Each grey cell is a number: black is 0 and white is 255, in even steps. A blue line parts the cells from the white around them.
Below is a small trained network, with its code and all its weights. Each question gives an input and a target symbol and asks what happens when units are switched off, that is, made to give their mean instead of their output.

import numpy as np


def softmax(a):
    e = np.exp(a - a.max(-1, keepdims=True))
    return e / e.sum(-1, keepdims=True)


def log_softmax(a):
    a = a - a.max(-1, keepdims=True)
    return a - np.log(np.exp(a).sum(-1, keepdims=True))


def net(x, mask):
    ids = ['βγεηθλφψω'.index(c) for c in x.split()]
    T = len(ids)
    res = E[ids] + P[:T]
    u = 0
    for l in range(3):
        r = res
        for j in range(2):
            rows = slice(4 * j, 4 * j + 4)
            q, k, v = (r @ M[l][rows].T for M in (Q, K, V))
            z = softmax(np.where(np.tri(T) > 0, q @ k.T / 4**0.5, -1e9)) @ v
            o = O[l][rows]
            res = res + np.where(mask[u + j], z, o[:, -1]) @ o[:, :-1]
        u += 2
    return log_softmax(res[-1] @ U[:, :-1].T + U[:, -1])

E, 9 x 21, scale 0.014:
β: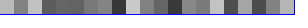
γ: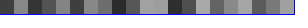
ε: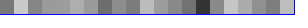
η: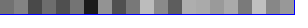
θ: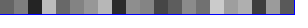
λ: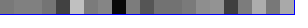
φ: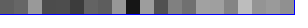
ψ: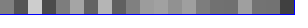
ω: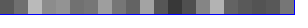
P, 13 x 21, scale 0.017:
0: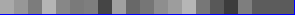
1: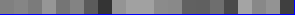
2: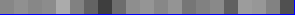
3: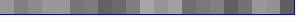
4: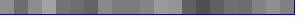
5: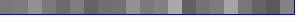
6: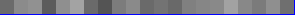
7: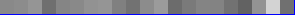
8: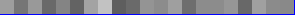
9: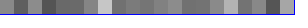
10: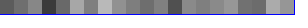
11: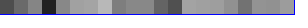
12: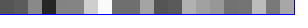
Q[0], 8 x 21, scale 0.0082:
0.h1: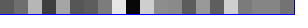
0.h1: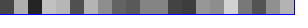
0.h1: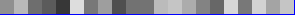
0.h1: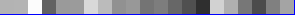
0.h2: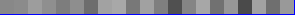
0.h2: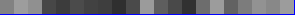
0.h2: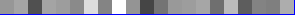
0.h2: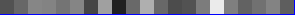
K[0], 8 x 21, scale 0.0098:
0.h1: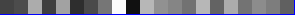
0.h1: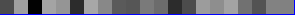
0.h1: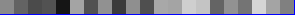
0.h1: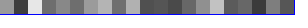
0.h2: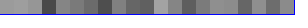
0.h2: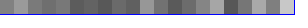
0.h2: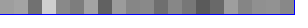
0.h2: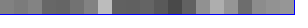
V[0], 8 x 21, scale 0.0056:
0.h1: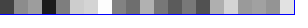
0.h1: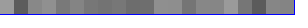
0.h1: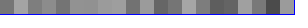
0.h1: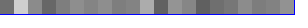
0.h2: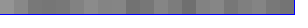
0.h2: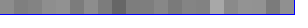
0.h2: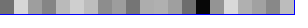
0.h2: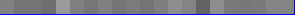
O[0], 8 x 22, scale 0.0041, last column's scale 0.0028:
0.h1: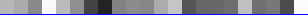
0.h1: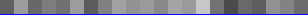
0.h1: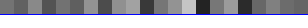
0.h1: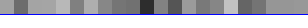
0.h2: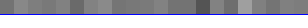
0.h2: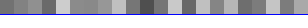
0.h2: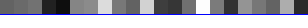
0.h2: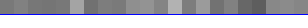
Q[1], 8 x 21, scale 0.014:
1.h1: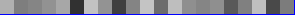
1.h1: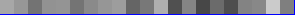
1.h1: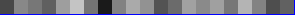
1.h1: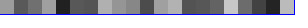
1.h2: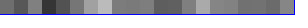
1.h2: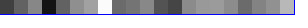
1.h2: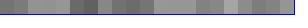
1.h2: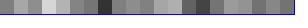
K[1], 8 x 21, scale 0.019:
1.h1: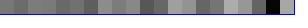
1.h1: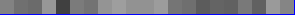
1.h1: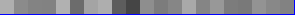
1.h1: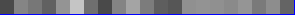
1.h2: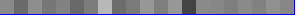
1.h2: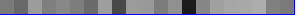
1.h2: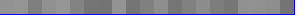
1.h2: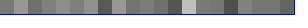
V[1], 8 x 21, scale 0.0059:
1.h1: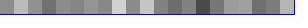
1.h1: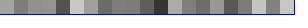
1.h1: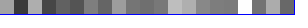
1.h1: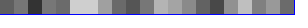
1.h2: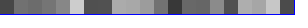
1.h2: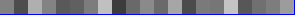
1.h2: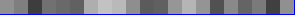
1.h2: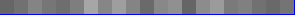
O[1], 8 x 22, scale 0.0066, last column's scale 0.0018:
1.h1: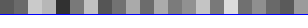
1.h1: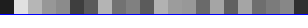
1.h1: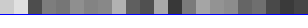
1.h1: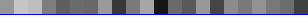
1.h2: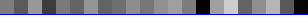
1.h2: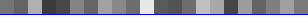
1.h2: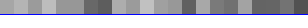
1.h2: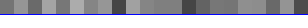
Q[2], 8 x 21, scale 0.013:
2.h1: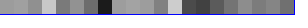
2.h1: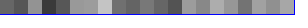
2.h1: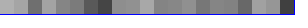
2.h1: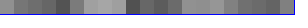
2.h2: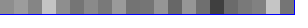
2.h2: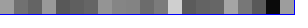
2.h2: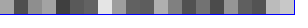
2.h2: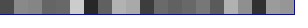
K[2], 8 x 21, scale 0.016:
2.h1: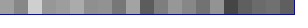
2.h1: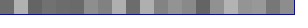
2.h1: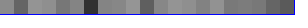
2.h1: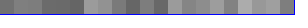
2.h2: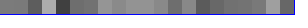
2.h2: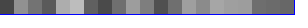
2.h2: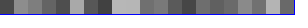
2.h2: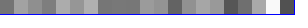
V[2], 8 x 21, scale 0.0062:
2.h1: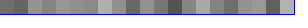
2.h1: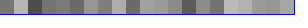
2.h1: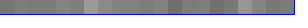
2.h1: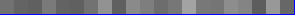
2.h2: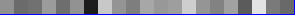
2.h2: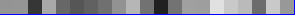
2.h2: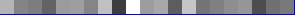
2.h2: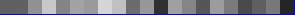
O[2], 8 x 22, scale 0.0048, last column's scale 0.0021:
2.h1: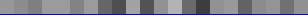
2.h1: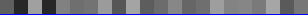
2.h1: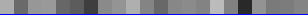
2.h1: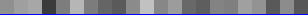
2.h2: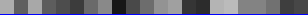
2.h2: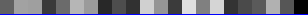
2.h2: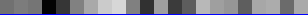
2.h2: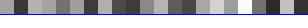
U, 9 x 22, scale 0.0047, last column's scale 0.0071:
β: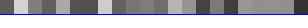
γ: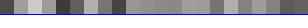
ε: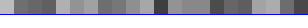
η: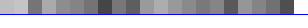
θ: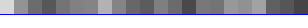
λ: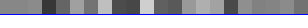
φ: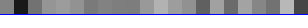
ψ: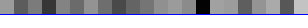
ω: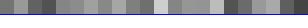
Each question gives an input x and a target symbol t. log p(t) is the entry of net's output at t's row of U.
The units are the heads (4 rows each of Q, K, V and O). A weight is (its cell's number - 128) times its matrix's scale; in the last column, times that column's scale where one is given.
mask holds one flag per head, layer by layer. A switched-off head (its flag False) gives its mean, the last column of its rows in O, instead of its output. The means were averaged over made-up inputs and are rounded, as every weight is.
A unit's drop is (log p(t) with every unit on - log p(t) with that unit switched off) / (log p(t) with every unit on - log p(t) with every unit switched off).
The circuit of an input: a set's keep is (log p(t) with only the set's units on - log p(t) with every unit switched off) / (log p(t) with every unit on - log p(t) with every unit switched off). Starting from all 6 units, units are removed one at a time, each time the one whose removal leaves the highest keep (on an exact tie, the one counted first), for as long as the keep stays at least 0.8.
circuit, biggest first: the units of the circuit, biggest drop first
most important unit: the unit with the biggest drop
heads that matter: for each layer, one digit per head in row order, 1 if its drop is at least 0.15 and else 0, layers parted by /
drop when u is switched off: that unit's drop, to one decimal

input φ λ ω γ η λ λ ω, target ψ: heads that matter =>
01 / 00 / 01
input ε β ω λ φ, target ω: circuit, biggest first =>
[2.h2, 1.h1]
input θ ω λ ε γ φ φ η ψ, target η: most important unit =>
0.h1
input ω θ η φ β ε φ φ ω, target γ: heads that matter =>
10 / 10 / 00
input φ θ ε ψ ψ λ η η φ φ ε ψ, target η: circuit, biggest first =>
[0.h1, 2.h2]
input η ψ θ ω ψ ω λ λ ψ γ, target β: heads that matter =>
00 / 10 / 00
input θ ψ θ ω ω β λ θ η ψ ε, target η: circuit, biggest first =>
[0.h1, 1.h2]
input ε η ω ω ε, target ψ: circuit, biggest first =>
[0.h1, 0.h2, 2.h2, 1.h2]
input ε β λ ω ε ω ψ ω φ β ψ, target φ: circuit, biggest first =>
[2.h2, 1.h1]
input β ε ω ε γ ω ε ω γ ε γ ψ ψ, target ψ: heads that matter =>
10 / 01 / 11
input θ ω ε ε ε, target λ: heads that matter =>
11 / 01 / 00
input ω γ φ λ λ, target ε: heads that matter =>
00 / 10 / 01
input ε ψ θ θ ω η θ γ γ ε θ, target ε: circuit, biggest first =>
[2.h2, 1.h1]
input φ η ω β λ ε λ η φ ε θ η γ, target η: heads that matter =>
11 / 01 / 00
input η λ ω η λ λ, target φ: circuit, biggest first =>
[1.h1, 2.h2]
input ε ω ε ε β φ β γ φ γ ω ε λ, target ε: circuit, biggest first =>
[1.h1, 2.h2]
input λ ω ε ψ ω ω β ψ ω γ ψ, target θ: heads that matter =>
10 / 10 / 01
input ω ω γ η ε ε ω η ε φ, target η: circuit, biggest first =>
[0.h1, 0.h2, 1.h2]
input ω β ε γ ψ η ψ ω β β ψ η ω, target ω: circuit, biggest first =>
[1.h1, 2.h2]
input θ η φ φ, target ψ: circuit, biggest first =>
[0.h1, 1.h2]
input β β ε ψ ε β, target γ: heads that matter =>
00 / 10 / 00
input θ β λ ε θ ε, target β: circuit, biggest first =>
[1.h1]
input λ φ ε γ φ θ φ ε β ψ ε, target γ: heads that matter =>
10 / 10 / 00
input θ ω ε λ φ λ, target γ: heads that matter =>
00 / 10 / 00
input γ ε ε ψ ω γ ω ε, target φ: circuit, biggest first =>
[1.h1, 2.h2]
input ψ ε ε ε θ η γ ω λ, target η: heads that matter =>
11 / 01 / 10
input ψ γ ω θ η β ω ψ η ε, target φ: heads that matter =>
10 / 10 / 01
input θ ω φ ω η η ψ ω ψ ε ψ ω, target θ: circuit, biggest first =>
[2.h2]
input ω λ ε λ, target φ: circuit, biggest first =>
[2.h2, 1.h1]
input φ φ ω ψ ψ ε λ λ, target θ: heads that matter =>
00 / 10 / 01
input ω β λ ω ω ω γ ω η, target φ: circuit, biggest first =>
[1.h1, 2.h2]
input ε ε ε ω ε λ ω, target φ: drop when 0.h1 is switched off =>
0.2
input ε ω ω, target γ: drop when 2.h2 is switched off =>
0.1
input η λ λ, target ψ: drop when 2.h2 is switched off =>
0.2
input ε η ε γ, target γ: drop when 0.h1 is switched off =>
0.1
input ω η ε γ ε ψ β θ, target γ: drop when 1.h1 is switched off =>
1.2
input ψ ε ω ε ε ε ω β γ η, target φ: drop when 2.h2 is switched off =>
0.2
